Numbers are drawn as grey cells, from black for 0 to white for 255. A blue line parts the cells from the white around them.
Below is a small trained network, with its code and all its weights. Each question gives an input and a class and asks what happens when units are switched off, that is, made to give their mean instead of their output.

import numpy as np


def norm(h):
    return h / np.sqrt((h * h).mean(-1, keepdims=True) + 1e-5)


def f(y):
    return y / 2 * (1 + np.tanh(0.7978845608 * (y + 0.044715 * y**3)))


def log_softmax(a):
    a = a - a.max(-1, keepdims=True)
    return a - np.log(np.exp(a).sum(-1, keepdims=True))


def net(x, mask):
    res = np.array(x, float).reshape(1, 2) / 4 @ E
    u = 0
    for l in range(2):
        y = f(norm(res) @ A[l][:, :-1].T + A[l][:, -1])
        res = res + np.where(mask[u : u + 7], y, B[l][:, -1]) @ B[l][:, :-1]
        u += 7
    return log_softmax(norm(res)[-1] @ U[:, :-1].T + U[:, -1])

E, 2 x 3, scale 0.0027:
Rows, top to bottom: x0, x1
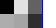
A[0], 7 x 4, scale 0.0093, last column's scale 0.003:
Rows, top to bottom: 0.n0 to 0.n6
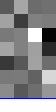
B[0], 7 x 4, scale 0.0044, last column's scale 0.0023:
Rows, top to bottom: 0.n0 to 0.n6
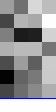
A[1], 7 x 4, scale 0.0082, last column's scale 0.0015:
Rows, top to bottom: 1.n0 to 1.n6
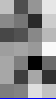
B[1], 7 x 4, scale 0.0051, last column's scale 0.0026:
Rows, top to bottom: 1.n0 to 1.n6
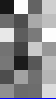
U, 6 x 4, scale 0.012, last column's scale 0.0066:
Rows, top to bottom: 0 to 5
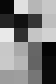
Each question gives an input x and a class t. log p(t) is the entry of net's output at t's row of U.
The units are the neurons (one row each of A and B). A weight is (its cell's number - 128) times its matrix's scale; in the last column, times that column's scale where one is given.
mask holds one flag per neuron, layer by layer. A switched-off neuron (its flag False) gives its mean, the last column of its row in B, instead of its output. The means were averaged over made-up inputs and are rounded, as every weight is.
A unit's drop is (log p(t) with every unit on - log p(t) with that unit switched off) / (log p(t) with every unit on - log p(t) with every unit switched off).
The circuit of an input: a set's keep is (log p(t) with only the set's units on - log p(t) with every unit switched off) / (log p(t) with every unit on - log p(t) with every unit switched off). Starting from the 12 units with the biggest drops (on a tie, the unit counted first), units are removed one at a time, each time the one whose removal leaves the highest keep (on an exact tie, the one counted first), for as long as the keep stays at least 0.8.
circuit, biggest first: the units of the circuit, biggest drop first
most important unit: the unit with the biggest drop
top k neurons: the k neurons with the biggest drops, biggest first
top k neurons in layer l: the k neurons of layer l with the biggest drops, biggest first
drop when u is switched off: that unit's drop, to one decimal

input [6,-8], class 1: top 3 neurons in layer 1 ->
[1.n0, 1.n2, 1.n5]
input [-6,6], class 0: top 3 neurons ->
[1.n0, 0.n2, 0.n4]
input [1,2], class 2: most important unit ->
0.n5
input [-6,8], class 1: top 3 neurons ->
[1.n4, 0.n0, 1.n0]
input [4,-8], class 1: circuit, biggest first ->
[0.n2, 1.n0]
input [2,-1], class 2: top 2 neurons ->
[1.n0, 0.n0]
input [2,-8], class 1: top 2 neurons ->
[0.n2, 0.n4]
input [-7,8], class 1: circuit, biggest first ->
[1.n4, 1.n0]
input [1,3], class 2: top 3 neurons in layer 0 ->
[0.n5, 0.n0, 0.n2]
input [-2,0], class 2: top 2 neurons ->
[0.n1, 1.n0]
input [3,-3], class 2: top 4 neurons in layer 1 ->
[1.n0, 1.n2, 1.n5, 1.n4]
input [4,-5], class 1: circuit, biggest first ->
[1.n0, 0.n1]
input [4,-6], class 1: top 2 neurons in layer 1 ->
[1.n0, 1.n2]
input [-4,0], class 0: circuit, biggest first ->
[1.n0]
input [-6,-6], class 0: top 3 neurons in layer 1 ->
[1.n0, 1.n4, 1.n5]
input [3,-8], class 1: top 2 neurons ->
[0.n4, 0.n2]
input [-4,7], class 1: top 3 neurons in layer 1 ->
[1.n4, 1.n2, 1.n0]
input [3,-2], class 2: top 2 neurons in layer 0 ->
[0.n0, 0.n1]
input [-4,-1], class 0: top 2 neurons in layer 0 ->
[0.n4, 0.n5]
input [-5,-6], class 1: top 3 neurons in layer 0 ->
[0.n2, 0.n0, 0.n6]
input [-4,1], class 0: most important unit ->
0.n4
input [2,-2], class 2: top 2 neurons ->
[1.n0, 1.n2]
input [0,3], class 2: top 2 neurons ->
[1.n0, 0.n5]
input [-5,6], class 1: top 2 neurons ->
[0.n0, 1.n4]
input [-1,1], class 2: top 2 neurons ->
[1.n0, 0.n4]
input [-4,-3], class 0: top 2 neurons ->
[1.n0, 0.n5]
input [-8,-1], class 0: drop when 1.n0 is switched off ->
0.5
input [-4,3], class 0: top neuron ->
[0.n4]
